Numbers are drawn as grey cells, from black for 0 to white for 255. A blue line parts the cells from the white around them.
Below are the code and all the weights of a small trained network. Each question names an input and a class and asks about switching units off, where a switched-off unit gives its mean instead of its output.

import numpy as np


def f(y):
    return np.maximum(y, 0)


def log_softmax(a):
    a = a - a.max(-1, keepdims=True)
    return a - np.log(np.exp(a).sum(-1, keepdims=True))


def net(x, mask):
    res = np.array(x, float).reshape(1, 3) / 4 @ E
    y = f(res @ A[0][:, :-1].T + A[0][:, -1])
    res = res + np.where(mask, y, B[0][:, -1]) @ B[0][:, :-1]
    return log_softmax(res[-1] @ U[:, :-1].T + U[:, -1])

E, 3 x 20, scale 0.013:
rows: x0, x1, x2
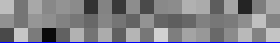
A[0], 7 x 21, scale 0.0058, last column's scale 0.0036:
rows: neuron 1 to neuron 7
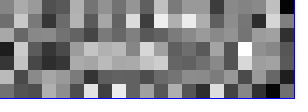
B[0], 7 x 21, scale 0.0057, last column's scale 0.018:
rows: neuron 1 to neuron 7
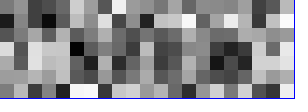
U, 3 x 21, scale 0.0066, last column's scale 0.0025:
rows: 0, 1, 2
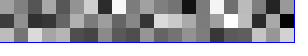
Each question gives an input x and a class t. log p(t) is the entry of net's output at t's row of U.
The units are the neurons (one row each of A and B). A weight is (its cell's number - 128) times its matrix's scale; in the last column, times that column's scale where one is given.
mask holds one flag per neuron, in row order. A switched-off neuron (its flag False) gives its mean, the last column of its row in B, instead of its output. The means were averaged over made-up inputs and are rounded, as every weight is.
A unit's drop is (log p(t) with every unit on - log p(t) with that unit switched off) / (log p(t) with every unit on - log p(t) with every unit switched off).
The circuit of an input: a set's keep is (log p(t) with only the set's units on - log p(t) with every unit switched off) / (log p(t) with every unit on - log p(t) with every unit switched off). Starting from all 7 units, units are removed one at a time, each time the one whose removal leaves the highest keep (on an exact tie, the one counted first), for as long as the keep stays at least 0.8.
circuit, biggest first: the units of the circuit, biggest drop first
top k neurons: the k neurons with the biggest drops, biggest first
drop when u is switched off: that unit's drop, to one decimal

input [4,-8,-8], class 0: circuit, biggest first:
(neuron 7)
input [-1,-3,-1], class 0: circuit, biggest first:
(neuron 2; neuron 5)
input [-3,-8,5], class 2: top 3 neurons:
(neuron 4; neuron 5; neuron 7)
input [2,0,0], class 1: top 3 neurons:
(neuron 4; neuron 5; neuron 6)
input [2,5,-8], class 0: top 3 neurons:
(neuron 5; neuron 7; neuron 4)
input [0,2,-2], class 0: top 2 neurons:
(neuron 5; neuron 2)
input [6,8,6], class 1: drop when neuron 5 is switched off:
0.0
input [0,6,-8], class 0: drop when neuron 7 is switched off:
0.2
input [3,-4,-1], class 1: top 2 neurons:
(neuron 4; neuron 5)
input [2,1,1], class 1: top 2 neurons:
(neuron 4; neuron 5)
